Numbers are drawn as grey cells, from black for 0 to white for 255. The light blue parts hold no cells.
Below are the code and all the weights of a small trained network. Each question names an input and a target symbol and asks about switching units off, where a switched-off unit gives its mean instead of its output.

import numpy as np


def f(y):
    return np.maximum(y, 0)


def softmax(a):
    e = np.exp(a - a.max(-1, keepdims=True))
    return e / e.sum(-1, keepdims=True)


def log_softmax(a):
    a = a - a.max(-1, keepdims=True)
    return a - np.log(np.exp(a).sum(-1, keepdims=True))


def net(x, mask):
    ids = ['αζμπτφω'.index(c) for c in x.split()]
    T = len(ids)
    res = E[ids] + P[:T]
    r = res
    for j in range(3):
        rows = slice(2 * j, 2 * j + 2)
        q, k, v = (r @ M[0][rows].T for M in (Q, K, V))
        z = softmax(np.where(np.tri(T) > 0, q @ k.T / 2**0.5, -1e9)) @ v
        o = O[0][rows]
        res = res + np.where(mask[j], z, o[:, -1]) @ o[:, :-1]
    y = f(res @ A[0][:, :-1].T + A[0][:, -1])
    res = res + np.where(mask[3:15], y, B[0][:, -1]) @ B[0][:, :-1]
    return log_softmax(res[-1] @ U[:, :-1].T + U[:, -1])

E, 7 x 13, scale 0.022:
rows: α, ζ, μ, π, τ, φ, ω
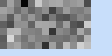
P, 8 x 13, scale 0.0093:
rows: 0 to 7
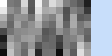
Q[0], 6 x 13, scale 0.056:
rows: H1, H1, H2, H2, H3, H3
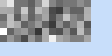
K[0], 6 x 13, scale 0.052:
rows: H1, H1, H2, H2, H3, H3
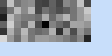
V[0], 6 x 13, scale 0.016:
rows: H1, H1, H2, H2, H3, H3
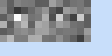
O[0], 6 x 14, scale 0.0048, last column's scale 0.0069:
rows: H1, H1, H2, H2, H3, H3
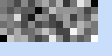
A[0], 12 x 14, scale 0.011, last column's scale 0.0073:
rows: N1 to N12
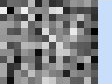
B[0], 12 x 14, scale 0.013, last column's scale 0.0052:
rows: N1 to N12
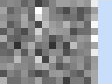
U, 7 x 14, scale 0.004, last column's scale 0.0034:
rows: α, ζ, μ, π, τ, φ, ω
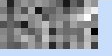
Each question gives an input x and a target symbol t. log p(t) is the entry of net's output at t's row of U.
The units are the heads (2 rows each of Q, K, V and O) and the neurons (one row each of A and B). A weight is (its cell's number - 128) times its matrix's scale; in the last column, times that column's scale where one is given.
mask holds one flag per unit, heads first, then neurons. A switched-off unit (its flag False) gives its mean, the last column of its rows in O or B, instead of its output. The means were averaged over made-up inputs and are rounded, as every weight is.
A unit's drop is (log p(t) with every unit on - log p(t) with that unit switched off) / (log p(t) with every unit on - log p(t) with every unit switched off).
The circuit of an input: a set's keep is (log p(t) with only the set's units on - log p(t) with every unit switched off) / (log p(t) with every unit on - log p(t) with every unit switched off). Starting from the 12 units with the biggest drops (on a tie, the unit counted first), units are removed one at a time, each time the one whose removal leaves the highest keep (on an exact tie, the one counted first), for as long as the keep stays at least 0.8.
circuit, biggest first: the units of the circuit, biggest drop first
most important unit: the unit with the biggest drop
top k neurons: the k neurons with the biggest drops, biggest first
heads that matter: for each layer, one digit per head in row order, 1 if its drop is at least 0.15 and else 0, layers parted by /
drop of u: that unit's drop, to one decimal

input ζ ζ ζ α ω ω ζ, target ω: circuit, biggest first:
(H3; N7; H2)
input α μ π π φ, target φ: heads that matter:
010
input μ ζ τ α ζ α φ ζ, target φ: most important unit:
H2
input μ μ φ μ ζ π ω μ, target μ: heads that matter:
110
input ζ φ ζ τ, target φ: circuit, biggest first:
(H3; N4; H1; H2)
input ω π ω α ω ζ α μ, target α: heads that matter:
010
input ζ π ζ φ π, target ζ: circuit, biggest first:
(H2; N1)
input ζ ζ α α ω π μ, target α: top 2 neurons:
(N2; N1)
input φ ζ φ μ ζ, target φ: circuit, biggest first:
(N4; H3; H2)
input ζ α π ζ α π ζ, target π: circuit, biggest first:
(H3; N5; H1)
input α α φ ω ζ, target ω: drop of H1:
0.2
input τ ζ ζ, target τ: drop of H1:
0.1
